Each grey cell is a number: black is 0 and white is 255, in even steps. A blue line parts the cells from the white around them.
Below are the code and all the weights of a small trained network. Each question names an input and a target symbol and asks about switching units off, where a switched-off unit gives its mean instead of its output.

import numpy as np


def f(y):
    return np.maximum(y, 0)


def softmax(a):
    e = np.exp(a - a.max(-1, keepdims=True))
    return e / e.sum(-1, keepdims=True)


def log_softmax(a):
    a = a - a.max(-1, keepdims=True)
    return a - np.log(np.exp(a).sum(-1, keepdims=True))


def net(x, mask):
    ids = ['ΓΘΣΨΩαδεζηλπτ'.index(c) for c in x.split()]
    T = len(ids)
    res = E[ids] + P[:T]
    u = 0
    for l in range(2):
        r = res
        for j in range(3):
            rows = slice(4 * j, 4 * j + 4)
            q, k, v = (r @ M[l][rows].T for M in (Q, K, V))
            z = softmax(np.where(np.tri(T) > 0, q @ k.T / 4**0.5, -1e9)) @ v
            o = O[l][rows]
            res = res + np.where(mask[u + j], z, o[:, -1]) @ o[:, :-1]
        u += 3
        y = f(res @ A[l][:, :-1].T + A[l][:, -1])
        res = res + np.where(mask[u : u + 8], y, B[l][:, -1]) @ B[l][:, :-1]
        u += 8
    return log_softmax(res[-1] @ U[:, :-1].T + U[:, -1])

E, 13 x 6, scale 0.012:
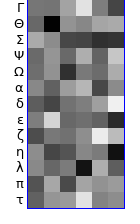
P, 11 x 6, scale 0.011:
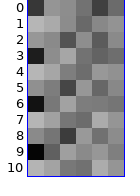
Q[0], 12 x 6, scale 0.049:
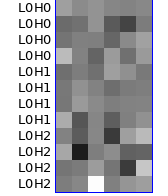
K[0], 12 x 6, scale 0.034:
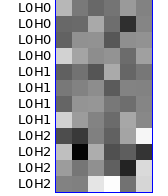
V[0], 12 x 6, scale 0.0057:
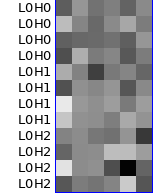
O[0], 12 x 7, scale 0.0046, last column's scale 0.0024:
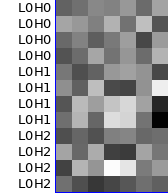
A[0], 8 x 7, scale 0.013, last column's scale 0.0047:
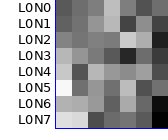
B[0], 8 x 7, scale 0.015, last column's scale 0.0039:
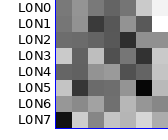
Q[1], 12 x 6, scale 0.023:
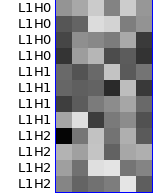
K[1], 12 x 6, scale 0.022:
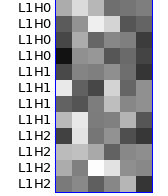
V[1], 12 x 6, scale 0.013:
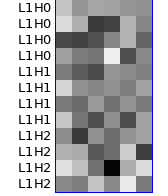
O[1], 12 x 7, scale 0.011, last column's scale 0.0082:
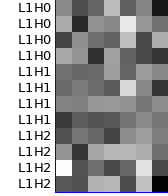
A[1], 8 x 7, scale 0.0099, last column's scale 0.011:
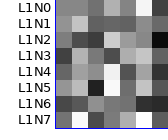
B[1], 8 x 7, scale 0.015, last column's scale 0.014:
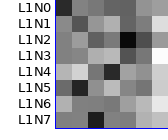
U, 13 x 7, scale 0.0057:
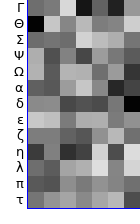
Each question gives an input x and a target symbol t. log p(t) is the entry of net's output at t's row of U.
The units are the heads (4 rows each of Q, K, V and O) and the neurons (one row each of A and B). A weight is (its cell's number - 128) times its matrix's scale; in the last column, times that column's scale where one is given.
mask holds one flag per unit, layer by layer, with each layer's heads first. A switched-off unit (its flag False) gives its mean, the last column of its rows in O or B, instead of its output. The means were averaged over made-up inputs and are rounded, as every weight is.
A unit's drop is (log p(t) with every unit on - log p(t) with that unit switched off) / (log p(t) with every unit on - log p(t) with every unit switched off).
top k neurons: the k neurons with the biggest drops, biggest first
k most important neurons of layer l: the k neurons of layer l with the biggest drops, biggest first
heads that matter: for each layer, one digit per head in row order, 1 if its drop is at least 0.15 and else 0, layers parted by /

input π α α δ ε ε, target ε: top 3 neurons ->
L0N7; L1N4; L0N5
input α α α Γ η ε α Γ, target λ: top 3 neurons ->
L0N5; L1N6; L0N0
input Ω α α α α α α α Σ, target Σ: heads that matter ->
011 / 000
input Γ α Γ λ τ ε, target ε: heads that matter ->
000 / 011
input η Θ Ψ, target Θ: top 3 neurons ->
L0N5; L0N2; L0N4
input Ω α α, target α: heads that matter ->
111 / 100
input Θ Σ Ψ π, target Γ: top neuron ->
L0N3
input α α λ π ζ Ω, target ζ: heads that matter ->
001 / 001
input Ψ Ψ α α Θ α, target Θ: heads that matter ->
000 / 001
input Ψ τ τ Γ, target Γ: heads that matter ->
011 / 100
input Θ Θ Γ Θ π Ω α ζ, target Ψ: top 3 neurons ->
L0N5; L0N2; L0N0
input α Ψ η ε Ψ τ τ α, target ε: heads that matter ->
000 / 111
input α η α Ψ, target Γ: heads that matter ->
011 / 100
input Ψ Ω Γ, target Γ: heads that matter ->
110 / 100
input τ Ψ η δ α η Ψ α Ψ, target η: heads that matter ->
010 / 100
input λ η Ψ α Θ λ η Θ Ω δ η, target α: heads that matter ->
010 / 101
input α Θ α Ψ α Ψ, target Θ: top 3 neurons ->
L0N4; L0N5; L0N1
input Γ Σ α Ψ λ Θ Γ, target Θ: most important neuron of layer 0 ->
L0N3
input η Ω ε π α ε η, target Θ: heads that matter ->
001 / 100
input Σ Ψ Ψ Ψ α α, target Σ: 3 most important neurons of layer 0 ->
L0N0; L0N5; L0N4
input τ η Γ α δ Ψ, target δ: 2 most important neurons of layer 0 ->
L0N2; L0N7
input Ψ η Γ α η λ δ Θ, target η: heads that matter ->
010 / 001
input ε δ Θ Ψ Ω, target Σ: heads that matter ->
010 / 000
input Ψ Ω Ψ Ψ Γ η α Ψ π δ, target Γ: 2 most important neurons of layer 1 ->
L1N7; L1N5
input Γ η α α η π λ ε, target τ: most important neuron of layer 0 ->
L0N7
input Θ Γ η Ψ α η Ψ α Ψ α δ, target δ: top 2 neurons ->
L0N2; L0N4
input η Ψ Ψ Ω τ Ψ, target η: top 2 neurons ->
L0N1; L0N0
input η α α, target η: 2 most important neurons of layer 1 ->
L1N3; L1N6
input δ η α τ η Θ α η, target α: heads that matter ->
000 / 101
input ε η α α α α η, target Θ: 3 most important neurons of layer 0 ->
L0N3; L0N5; L0N0
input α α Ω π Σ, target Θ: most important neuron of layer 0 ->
L0N7
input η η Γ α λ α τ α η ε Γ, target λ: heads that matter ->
000 / 001
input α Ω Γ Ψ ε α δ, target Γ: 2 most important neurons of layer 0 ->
L0N1; L0N0
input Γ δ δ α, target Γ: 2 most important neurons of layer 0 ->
L0N0; L0N3
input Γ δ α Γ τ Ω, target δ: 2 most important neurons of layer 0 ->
L0N2; L0N4
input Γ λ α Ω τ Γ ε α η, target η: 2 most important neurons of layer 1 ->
L1N1; L1N5
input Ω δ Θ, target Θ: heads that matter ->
000 / 001
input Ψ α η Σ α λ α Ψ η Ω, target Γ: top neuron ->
L0N1
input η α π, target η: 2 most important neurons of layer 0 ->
L0N0; L0N7
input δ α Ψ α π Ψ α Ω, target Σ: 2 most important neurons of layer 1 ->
L1N7; L1N5
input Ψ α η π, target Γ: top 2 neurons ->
L0N3; L1N7
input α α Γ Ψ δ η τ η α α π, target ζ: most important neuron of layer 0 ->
L0N7
